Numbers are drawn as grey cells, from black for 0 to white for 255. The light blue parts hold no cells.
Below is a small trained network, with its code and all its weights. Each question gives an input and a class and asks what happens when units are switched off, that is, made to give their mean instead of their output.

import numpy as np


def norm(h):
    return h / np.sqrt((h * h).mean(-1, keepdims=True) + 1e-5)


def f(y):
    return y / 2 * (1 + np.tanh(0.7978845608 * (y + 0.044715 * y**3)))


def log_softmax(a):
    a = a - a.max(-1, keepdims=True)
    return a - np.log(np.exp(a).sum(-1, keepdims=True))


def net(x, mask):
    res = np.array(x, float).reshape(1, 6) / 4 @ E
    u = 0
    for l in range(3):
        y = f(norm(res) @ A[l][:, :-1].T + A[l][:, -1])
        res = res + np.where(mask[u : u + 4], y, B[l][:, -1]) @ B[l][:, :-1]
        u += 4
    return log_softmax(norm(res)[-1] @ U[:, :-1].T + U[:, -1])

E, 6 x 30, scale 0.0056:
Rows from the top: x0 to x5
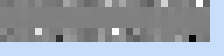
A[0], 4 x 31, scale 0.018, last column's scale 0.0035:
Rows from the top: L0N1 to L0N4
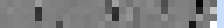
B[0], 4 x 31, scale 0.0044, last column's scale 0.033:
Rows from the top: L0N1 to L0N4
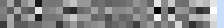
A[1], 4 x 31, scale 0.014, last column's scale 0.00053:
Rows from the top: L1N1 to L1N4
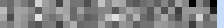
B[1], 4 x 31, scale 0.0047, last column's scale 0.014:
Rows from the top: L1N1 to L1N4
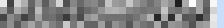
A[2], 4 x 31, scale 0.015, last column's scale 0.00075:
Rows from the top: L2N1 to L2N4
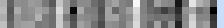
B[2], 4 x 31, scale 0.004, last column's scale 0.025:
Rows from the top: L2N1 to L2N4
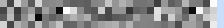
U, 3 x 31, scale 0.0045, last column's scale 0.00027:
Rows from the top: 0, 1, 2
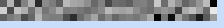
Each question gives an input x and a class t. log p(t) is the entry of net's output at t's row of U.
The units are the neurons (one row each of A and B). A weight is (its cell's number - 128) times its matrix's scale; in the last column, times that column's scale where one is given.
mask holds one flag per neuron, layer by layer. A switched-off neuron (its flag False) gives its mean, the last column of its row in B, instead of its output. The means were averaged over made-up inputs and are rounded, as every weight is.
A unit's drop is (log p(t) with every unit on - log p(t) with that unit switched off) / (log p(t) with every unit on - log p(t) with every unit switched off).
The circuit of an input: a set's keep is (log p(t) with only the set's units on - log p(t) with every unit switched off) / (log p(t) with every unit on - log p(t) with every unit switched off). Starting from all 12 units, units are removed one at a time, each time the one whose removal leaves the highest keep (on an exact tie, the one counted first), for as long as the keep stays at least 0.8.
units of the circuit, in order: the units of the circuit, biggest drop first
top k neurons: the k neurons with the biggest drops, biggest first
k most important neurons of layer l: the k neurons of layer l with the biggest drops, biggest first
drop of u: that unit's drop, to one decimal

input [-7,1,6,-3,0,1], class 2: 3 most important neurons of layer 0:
(L0N2, L0N1, L0N3)
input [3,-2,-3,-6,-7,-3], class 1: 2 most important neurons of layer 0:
(L0N3, L0N4)
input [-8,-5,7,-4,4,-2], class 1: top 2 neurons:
(L0N1, L0N4)
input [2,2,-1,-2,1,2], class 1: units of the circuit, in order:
(L0N3, L1N1)
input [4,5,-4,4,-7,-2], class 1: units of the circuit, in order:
(L0N4)
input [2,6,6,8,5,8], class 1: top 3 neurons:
(L1N1, L0N3, L0N1)
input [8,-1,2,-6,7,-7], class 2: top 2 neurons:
(L1N3, L0N4)
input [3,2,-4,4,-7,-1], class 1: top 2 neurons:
(L0N3, L0N4)
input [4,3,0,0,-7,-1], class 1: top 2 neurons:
(L0N3, L0N4)
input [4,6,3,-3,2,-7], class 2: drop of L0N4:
1.2
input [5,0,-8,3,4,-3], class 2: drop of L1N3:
1.3
